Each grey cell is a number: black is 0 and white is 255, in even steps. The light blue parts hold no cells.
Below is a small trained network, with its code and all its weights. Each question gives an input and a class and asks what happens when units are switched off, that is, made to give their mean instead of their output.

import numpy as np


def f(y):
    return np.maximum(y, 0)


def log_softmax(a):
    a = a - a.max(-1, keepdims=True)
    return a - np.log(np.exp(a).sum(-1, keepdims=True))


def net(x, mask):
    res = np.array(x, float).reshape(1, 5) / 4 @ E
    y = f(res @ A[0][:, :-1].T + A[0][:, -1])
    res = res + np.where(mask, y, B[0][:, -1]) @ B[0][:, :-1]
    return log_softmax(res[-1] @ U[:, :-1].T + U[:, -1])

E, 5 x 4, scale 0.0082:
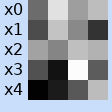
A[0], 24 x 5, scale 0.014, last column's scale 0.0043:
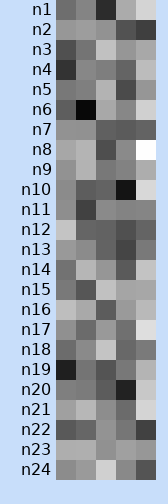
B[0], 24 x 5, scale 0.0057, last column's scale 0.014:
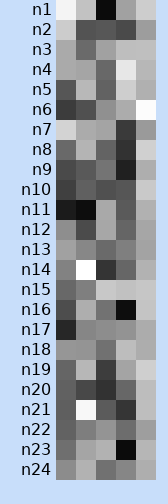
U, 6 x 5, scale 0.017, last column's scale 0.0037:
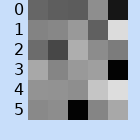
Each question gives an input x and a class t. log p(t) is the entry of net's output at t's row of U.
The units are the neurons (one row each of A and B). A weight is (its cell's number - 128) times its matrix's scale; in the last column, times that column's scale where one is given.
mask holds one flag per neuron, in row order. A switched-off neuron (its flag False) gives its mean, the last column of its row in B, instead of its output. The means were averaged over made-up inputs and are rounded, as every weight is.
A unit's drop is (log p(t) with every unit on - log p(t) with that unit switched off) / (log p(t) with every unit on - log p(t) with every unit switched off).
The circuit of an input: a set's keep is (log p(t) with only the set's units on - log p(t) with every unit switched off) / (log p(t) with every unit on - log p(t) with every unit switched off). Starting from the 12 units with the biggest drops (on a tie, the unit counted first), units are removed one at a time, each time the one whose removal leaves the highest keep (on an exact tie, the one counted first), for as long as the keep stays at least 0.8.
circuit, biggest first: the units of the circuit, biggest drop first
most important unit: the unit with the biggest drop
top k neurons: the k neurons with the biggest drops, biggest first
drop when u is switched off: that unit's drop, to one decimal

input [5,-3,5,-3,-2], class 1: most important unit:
n23
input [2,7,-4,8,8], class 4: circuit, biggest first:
n4; n3
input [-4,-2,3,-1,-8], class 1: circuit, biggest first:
n1; n23
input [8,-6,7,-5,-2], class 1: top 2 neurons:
n23; n19
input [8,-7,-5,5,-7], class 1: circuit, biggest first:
n23; n1
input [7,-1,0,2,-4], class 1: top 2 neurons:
n1; n23
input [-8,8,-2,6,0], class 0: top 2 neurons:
n1; n6
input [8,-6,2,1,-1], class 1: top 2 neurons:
n23; n4
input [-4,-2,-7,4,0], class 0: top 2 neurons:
n10; n20
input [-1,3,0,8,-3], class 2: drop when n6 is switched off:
0.1
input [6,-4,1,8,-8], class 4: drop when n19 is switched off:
-0.1
